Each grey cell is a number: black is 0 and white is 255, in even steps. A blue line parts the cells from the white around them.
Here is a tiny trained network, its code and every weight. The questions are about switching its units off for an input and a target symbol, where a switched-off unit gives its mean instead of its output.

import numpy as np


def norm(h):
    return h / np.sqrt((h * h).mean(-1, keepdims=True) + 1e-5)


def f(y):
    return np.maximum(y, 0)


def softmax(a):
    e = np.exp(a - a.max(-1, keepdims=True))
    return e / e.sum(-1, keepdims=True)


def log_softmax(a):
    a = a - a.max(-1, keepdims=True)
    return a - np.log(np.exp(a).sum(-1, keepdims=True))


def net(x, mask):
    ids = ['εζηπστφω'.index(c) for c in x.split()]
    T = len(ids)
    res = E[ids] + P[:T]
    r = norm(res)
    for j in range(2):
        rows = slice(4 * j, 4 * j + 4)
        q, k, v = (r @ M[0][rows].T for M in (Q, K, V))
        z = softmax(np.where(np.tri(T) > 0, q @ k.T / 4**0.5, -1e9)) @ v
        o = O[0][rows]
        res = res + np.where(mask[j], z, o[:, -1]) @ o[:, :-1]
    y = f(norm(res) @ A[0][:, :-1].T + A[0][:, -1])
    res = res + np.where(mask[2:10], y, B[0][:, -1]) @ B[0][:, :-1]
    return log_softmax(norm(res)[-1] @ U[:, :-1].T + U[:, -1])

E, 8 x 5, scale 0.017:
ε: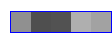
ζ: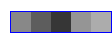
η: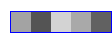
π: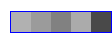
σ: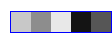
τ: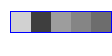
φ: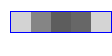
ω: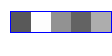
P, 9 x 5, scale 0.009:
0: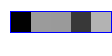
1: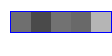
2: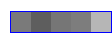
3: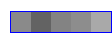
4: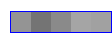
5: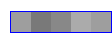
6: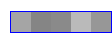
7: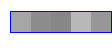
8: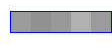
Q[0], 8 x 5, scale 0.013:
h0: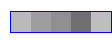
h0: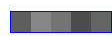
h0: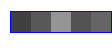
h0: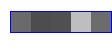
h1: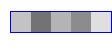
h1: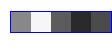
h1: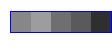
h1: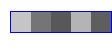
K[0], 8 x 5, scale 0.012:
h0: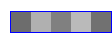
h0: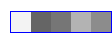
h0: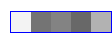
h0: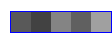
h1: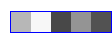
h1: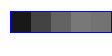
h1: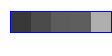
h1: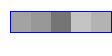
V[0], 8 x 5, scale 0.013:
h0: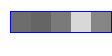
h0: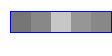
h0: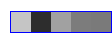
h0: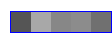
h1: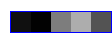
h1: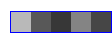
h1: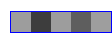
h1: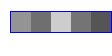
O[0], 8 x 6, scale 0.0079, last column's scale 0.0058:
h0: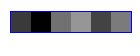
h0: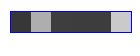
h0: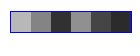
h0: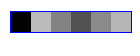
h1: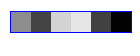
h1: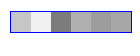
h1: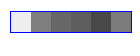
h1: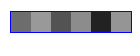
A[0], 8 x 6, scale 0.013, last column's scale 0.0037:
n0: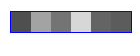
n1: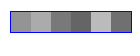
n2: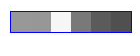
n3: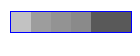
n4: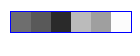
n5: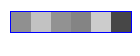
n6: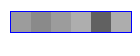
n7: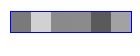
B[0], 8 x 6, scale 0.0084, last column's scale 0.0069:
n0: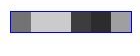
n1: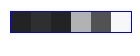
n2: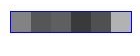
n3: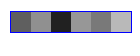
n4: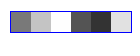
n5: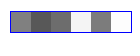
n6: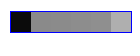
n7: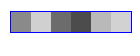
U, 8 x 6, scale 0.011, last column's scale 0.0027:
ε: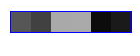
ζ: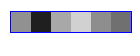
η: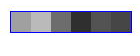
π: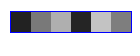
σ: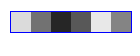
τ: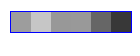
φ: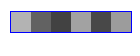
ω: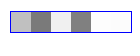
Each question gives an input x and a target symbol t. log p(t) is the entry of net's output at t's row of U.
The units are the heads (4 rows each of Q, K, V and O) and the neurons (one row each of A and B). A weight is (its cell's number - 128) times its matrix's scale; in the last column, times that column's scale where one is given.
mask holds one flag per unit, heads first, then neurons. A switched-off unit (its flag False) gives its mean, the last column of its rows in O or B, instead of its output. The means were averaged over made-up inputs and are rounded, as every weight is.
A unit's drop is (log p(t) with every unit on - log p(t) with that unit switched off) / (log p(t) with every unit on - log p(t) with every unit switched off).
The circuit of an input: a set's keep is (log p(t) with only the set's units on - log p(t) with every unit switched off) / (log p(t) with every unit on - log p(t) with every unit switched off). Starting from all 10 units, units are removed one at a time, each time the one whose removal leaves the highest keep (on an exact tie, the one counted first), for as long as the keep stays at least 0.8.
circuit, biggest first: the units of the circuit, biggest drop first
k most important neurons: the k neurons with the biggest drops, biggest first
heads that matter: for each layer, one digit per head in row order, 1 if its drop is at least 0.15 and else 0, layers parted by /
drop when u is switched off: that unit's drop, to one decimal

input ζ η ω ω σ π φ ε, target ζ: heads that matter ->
10
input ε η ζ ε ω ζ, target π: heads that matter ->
01
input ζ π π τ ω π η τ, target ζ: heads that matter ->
10
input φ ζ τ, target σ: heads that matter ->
01
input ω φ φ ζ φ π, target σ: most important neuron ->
(n4)
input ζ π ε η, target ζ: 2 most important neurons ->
(n4 n5)
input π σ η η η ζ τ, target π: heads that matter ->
10
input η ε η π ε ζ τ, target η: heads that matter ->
10
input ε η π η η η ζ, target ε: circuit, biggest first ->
(h0 n4)
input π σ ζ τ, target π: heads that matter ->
01
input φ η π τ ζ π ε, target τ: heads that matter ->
00
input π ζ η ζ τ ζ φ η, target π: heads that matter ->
10
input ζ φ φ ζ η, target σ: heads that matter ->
01
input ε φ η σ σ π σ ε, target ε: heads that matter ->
11
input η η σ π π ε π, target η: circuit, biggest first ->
(h0 n5 n1)
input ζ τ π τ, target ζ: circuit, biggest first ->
(h0)
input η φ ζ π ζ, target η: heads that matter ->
10
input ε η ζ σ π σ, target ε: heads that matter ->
11
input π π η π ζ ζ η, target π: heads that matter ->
10
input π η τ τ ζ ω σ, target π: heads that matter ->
11
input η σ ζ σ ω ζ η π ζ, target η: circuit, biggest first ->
(h0 n4)
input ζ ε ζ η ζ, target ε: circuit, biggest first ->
(h1)
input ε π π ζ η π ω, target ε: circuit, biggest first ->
(h1 h0)
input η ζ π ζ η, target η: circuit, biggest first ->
(h0 h1 n7)
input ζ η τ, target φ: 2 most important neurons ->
(n3 n4)
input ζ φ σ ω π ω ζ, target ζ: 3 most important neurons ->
(n5 n1 n7)
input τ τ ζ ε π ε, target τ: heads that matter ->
01
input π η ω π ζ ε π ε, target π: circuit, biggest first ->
(h0)
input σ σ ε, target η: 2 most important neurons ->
(n4 n5)
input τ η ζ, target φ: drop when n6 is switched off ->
-0.1
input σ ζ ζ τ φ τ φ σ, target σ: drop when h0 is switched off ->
0.3
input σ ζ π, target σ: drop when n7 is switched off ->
0.1
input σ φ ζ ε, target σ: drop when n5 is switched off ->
0.0
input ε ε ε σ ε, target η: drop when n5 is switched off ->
0.3
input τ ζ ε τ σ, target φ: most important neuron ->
(n3)
